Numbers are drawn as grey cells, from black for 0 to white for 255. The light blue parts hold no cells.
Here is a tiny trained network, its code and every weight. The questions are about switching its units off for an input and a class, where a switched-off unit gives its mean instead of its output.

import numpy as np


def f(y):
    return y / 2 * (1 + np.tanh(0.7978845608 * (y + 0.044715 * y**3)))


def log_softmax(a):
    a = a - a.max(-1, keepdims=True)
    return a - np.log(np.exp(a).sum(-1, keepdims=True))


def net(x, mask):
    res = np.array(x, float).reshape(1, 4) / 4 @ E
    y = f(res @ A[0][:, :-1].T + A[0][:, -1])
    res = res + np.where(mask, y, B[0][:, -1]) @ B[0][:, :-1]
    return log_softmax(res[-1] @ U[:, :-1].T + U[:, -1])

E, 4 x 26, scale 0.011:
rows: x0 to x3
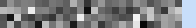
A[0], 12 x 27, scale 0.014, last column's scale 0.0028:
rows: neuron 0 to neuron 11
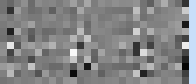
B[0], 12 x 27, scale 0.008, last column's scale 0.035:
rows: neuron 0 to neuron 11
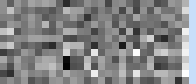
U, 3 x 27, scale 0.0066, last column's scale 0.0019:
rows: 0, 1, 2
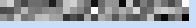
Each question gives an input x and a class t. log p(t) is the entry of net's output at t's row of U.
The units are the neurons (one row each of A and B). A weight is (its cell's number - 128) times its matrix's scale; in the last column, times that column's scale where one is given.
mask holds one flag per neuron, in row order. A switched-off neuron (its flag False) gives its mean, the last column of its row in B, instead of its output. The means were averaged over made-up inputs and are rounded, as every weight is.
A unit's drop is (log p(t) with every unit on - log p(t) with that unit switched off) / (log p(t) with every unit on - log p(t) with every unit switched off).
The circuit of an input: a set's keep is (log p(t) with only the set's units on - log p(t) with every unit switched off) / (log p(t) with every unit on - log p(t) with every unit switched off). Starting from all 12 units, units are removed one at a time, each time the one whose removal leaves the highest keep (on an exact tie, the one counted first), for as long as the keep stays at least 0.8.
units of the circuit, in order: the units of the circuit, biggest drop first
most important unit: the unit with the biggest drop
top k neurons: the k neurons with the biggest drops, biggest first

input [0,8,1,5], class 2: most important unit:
neuron 9
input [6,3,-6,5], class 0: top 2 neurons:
(neuron 6; neuron 7)
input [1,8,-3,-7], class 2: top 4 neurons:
(neuron 9; neuron 10; neuron 3; neuron 2)
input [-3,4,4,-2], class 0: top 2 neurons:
(neuron 8; neuron 4)
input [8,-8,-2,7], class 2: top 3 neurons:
(neuron 7; neuron 5; neuron 8)
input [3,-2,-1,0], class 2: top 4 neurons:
(neuron 4; neuron 7; neuron 1; neuron 10)
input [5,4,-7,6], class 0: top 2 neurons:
(neuron 6; neuron 7)
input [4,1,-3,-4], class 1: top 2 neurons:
(neuron 7; neuron 4)
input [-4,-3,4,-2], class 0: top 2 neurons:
(neuron 9; neuron 10)
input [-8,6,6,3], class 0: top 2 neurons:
(neuron 4; neuron 1)
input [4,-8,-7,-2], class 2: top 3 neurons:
(neuron 8; neuron 5; neuron 4)
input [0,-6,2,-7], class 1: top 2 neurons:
(neuron 7; neuron 9)
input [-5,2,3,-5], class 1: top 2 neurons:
(neuron 7; neuron 6)
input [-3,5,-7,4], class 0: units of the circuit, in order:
(neuron 6)
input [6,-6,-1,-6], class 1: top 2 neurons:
(neuron 7; neuron 9)
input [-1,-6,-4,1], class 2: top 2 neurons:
(neuron 8; neuron 4)
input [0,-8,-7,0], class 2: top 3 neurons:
(neuron 8; neuron 5; neuron 4)
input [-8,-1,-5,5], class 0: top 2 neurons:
(neuron 6; neuron 7)
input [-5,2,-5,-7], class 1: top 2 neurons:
(neuron 7; neuron 4)
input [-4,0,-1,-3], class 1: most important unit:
neuron 4
